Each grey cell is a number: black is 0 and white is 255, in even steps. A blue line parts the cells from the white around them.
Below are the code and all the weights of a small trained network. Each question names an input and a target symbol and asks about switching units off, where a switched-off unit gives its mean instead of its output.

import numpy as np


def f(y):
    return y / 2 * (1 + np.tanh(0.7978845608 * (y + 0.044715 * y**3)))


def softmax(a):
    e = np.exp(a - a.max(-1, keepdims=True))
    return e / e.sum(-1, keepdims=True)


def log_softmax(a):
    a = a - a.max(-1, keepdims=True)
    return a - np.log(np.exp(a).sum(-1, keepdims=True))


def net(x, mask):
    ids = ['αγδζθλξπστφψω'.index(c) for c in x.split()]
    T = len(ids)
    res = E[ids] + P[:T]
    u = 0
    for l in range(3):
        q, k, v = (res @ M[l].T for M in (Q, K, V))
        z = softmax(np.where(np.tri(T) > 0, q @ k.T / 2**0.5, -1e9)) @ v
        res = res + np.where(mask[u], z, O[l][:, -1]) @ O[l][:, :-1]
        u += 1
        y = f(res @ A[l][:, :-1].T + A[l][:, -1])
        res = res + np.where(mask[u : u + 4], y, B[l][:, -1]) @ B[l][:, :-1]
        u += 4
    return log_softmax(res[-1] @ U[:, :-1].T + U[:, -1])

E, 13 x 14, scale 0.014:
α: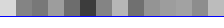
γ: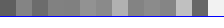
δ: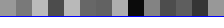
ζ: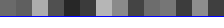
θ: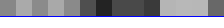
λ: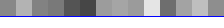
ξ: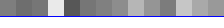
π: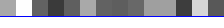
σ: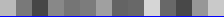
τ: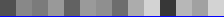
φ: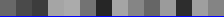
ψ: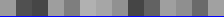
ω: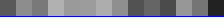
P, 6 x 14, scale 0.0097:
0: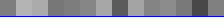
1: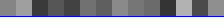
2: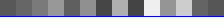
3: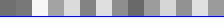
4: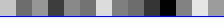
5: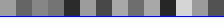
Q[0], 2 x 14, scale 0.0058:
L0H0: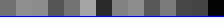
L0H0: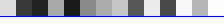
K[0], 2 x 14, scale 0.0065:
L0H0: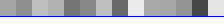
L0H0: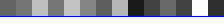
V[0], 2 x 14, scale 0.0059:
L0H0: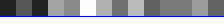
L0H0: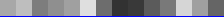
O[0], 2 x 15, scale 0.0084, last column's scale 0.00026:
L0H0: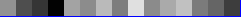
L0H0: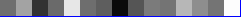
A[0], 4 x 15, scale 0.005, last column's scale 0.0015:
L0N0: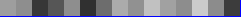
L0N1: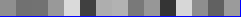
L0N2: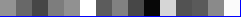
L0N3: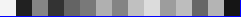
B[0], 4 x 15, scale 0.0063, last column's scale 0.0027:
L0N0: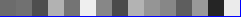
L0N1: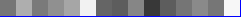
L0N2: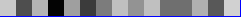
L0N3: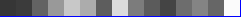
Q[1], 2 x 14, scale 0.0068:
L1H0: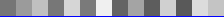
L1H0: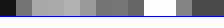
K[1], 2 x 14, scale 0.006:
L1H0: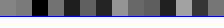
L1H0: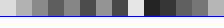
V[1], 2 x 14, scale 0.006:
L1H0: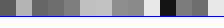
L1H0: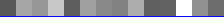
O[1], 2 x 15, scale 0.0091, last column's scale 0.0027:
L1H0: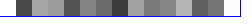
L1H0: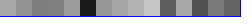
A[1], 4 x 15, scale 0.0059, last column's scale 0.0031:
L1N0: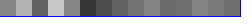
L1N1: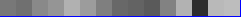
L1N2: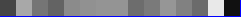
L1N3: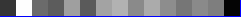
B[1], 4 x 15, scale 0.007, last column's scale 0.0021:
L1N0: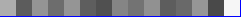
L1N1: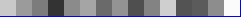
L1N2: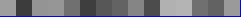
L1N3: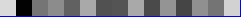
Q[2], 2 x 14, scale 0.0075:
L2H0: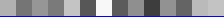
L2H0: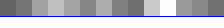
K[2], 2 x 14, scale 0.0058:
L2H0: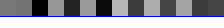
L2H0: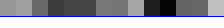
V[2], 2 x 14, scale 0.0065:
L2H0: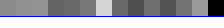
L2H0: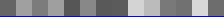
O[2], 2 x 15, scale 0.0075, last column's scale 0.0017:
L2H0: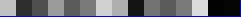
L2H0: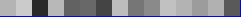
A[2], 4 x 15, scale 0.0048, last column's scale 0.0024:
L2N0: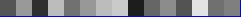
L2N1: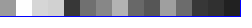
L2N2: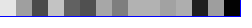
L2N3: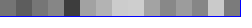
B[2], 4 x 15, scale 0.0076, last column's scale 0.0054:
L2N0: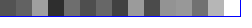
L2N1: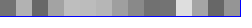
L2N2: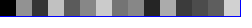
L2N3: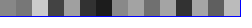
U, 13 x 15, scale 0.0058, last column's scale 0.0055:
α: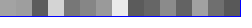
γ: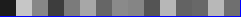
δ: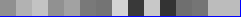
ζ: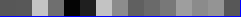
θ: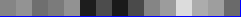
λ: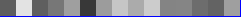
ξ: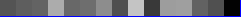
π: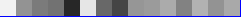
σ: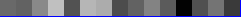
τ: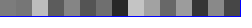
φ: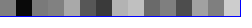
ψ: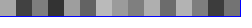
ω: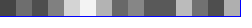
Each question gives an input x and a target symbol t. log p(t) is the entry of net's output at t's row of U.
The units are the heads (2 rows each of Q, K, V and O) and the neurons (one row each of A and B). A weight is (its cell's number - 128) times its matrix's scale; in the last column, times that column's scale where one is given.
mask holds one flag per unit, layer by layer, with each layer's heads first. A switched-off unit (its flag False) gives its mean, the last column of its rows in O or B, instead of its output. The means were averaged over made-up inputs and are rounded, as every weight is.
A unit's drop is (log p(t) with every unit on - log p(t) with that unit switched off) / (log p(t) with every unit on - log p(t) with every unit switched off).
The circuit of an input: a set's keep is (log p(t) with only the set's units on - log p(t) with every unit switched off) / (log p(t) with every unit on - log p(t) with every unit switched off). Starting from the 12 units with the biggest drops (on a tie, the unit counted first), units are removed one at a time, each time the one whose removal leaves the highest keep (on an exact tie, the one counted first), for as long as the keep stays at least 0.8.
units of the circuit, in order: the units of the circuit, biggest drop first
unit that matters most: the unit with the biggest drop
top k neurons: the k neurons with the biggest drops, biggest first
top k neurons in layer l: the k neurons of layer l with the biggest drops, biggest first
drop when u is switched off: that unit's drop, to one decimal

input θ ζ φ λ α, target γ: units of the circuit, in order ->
[L1H0, L2H0]
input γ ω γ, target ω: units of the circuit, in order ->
[L0H0]
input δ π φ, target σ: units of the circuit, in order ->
[L2H0, L0H0]
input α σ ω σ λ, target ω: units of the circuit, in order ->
[L0H0, L0N1]
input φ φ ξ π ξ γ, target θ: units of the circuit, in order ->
[L2H0, L0H0, L2N0]
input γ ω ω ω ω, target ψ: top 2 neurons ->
[L2N2, L0N3]
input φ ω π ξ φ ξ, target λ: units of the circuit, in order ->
[L1H0, L2H0]
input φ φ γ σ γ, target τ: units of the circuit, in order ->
[L2H0, L1H0]
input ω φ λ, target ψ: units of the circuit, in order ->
[L2H0, L0H0]
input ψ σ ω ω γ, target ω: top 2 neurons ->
[L0N1, L0N0]
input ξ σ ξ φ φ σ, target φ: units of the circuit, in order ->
[L0H0, L0N3]
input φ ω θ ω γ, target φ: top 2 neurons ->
[L1N3, L1N2]
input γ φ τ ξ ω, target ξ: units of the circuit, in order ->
[L1H0, L2N2, L2H0]
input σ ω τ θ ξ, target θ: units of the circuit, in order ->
[L0H0]
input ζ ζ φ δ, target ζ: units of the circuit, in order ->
[L2H0, L2N0, L0H0]
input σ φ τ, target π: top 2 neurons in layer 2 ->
[L2N0, L2N2]
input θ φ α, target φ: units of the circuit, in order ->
[L1H0, L1N3, L0N3]
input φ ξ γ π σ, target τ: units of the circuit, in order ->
[L2H0, L1H0]
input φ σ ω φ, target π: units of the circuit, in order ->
[L1H0, L0N3]
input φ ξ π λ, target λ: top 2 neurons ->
[L2N2, L2N0]
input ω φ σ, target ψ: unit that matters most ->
L2H0
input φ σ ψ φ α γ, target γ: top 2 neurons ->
[L0N2, L1N0]
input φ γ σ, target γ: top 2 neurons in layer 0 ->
[L0N2, L0N3]
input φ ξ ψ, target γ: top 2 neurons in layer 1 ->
[L1N3, L1N0]
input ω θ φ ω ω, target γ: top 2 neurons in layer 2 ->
[L2N0, L2N1]
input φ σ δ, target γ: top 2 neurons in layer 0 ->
[L0N2, L0N1]
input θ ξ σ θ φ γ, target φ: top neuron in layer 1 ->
[L1N3]
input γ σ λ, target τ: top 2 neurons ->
[L1N1, L0N0]
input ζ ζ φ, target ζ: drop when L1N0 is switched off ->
0.0
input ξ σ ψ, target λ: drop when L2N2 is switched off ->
0.1
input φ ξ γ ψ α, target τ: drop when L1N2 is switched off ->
0.1
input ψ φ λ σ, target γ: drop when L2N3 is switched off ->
-0.1
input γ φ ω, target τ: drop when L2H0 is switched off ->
1.1
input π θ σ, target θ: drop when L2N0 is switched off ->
0.3
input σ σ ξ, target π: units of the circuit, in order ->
[L1H0]
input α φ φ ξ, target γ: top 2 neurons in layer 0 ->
[L0N2, L0N1]
